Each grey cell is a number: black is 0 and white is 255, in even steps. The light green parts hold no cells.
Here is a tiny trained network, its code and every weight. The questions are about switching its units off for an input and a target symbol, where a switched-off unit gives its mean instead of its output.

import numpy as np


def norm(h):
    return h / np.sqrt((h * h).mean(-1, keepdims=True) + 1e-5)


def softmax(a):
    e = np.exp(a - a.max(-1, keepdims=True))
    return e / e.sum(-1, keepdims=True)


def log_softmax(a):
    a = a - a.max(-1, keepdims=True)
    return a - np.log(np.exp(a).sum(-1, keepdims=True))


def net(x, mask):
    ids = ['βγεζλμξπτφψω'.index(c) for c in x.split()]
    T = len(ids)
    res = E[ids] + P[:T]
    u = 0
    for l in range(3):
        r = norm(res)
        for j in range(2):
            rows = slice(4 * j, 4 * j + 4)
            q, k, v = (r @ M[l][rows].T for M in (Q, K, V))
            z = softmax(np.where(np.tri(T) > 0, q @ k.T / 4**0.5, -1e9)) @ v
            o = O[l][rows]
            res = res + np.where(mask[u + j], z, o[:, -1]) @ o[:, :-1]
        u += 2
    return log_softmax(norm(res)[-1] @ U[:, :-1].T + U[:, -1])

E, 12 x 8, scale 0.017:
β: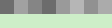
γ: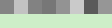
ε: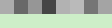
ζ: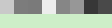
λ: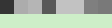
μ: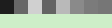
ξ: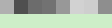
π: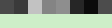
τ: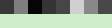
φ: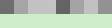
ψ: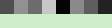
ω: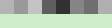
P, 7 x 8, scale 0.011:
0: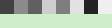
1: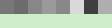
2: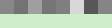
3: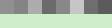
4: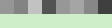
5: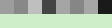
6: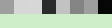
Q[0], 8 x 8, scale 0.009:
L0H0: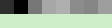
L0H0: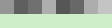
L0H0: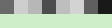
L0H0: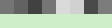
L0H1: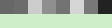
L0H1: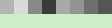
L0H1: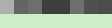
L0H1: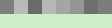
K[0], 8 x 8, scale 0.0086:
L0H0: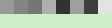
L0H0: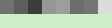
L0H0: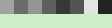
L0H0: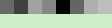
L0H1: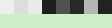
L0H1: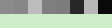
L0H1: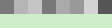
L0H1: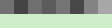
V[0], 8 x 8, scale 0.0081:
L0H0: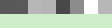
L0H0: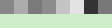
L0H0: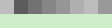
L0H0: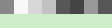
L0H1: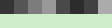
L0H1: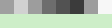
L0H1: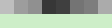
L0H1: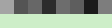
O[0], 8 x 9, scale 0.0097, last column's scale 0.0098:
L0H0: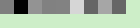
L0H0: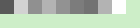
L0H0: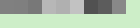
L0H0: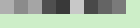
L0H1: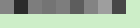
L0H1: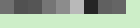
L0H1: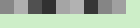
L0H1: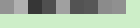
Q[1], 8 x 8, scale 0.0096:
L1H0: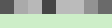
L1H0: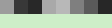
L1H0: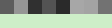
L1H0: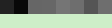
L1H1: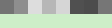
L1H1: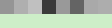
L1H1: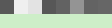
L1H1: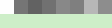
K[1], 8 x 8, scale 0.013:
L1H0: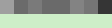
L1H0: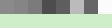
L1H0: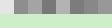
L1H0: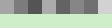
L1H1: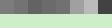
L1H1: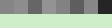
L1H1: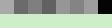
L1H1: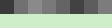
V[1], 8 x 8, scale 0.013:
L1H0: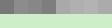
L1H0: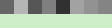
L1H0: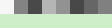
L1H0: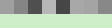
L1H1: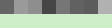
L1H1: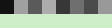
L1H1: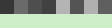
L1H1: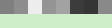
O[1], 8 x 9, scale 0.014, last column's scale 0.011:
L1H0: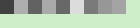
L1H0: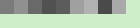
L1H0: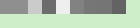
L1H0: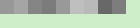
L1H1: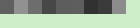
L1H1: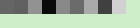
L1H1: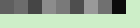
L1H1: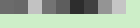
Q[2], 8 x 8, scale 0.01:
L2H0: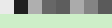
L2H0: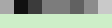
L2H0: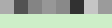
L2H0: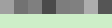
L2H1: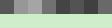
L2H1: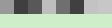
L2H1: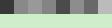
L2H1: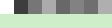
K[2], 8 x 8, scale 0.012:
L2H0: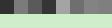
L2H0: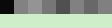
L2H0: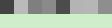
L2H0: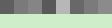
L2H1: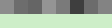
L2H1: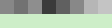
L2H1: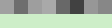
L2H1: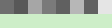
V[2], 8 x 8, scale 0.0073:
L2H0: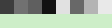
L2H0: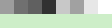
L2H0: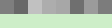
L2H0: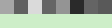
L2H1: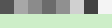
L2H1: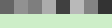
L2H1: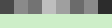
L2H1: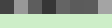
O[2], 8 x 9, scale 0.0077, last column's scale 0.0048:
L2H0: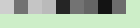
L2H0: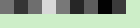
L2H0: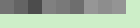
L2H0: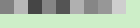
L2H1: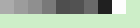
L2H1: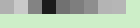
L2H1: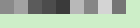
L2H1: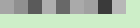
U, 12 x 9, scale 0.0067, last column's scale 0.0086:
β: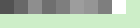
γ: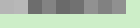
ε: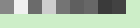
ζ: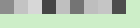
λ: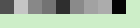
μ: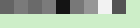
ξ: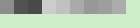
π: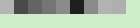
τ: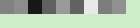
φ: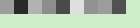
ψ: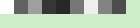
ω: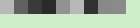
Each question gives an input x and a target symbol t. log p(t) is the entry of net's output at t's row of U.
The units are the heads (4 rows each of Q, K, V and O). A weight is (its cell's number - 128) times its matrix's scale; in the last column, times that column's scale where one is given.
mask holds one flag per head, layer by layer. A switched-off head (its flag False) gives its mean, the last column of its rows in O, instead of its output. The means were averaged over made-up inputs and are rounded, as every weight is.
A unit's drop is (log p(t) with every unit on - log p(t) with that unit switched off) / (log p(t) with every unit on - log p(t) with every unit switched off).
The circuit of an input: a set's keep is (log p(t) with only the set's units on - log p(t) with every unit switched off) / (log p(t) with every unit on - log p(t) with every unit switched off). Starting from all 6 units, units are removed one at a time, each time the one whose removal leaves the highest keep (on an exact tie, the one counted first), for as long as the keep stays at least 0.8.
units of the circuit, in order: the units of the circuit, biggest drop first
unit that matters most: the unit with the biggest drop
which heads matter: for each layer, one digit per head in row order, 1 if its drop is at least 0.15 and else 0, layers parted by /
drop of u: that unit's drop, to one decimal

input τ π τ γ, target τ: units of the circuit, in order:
(L1H1; L0H0)
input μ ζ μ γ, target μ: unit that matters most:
L1H0
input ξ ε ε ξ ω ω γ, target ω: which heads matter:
11 / 00 / 00
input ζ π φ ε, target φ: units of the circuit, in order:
(L0H0; L0H1)
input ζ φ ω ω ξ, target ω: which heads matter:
01 / 00 / 00
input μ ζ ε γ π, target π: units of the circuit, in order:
(L1H0; L0H0)
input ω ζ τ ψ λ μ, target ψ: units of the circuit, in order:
(L1H0; L0H0)
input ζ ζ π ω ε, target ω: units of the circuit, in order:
(L0H1; L0H0)
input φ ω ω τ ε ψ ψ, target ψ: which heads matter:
11 / 10 / 00
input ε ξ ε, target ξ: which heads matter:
10 / 01 / 00
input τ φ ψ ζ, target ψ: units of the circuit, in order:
(L1H0; L0H1)
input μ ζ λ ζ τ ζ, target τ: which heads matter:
00 / 01 / 00
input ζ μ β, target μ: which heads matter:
01 / 10 / 00
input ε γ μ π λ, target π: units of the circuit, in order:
(L1H0)
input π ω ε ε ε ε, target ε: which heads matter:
01 / 00 / 00
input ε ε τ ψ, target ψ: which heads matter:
11 / 00 / 00
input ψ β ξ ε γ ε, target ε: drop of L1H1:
0.2
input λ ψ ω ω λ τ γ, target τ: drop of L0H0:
0.2
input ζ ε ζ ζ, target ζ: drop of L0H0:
0.1
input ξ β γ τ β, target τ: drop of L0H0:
0.2
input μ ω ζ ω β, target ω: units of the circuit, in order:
(L0H1)
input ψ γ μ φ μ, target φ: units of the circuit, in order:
(L0H0; L0H1)
